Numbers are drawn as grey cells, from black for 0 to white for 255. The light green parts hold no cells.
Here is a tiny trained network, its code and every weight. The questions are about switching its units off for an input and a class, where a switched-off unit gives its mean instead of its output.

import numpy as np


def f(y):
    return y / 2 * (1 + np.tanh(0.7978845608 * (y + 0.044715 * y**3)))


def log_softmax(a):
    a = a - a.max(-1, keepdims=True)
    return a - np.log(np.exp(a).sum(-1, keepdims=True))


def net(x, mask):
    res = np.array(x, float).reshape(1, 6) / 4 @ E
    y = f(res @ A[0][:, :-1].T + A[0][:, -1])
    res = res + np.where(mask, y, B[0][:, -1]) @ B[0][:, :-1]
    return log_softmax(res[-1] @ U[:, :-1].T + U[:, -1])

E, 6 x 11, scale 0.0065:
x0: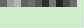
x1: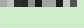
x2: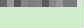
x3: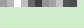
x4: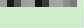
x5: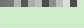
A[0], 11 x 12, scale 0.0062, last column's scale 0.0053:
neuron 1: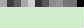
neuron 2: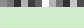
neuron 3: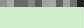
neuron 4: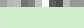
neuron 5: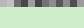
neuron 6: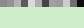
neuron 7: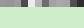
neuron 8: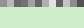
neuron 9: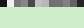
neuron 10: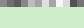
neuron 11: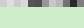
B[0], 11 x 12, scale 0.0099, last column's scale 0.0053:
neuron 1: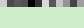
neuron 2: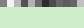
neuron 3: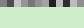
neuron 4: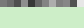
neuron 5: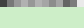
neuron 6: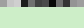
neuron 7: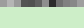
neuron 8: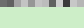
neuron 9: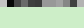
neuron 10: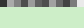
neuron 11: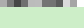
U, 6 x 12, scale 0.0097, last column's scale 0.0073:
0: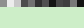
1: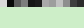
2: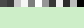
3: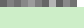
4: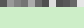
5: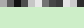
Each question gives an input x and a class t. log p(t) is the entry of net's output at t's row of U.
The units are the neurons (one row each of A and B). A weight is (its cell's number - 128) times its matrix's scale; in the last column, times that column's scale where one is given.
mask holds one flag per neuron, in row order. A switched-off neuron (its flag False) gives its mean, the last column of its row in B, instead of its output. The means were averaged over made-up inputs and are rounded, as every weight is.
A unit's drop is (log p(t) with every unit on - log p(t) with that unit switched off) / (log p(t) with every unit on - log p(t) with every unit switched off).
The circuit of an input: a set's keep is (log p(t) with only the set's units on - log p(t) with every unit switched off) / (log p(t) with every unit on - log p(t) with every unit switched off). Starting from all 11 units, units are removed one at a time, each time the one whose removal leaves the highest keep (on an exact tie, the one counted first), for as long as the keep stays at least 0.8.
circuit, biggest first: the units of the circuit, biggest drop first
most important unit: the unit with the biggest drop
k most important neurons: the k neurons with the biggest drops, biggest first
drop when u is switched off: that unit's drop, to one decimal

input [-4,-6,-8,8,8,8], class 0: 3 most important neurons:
(neuron 6; neuron 10; neuron 7)
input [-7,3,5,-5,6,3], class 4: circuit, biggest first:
(neuron 10)
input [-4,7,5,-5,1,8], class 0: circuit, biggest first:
(neuron 6; neuron 7)
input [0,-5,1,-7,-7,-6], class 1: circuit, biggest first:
(neuron 9; neuron 4)
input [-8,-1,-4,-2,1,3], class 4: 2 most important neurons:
(neuron 10; neuron 11)
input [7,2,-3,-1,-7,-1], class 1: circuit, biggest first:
(neuron 9; neuron 4)
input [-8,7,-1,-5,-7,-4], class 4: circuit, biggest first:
(neuron 2; neuron 4)
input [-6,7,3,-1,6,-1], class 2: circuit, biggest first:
(neuron 8; neuron 5)
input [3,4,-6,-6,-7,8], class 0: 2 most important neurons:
(neuron 6; neuron 7)
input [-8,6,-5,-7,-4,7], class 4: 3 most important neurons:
(neuron 10; neuron 4; neuron 2)
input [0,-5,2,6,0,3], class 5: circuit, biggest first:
(neuron 11; neuron 5)
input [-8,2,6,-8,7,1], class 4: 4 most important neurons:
(neuron 10; neuron 11; neuron 9; neuron 4)
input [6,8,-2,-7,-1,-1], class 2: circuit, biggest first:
(neuron 5; neuron 8; neuron 3)
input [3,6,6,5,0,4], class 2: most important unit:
neuron 5
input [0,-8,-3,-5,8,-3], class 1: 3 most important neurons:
(neuron 1; neuron 5; neuron 8)
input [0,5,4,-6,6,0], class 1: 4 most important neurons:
(neuron 1; neuron 11; neuron 2; neuron 10)
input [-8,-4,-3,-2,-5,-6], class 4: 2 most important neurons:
(neuron 2; neuron 4)
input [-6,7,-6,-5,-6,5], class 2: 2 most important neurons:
(neuron 8; neuron 3)
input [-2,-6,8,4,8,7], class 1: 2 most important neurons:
(neuron 1; neuron 2)
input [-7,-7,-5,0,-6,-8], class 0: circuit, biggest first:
(neuron 2)
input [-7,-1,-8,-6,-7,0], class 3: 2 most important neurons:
(neuron 10; neuron 1)
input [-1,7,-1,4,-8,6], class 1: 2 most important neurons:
(neuron 9; neuron 4)
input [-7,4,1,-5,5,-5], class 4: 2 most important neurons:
(neuron 2; neuron 11)
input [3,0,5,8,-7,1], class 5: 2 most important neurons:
(neuron 11; neuron 1)
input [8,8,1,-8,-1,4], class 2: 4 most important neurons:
(neuron 5; neuron 8; neuron 3; neuron 11)
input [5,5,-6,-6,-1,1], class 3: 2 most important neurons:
(neuron 11; neuron 5)
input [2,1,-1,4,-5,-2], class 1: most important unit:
neuron 9
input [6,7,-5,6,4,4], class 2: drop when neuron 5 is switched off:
0.4
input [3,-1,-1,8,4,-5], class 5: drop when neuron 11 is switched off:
0.8
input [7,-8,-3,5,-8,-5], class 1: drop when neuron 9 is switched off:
0.5
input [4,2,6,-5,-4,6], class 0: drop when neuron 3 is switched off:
-0.1
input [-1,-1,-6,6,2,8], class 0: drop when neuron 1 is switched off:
0.0
